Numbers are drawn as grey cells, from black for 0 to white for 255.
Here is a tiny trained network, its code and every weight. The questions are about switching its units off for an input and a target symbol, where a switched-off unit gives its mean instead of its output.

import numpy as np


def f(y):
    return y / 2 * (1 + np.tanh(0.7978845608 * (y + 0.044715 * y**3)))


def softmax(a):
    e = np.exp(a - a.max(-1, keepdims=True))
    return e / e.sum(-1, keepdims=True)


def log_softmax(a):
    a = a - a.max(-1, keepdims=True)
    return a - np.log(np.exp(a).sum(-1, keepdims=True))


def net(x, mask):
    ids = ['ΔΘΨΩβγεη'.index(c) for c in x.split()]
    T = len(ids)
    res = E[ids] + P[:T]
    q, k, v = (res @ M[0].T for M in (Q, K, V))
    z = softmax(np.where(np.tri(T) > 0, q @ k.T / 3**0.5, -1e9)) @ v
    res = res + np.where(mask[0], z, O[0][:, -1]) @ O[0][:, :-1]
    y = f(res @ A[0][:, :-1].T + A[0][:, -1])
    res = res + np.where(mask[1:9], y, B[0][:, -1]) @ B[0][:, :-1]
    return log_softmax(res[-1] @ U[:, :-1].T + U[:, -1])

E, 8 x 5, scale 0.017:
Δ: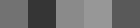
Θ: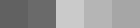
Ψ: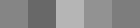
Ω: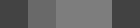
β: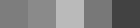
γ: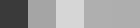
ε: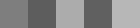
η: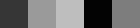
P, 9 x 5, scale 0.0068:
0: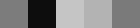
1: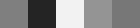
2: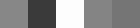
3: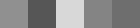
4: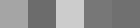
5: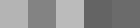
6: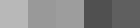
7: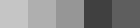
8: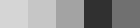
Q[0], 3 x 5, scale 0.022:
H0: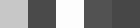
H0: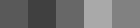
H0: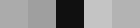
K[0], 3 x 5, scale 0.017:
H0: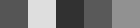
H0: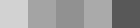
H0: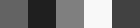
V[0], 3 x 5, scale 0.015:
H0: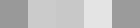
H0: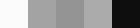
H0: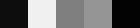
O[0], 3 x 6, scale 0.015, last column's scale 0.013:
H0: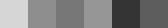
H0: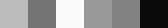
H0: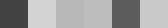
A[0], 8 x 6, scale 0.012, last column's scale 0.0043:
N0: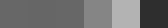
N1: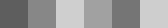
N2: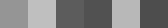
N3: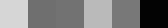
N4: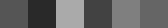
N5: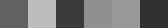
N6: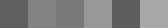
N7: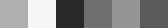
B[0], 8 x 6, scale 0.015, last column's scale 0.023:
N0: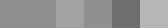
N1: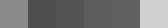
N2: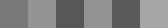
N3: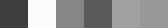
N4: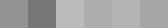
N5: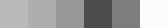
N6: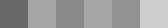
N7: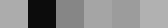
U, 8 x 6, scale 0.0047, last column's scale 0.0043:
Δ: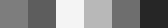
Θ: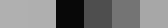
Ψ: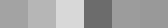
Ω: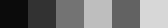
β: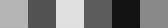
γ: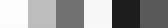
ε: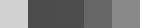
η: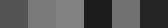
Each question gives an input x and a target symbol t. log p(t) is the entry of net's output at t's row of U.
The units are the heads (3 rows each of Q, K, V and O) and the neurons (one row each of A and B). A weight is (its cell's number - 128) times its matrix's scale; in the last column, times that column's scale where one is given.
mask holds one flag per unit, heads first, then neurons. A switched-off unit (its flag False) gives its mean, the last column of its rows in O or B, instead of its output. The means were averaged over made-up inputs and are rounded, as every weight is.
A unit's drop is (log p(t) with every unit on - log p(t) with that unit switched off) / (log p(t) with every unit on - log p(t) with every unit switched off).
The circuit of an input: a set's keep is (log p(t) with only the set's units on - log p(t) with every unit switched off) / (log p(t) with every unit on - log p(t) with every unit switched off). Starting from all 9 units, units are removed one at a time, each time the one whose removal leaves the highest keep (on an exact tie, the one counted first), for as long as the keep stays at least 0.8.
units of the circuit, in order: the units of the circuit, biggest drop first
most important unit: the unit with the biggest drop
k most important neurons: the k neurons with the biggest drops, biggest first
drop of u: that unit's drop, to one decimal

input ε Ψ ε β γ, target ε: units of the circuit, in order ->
[H0 N7]
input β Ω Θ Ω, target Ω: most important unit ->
N5
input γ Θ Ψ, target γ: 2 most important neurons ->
[N1 N7]
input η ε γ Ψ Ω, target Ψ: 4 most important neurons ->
[N5 N1 N0 N6]
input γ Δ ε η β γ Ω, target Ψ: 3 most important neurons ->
[N5 N1 N6]
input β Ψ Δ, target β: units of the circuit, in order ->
[H0 N1]
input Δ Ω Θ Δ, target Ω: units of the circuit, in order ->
[N5 H0]
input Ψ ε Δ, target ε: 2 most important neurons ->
[N6 N4]
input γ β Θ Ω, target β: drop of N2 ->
0.1
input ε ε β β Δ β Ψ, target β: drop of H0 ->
1.1
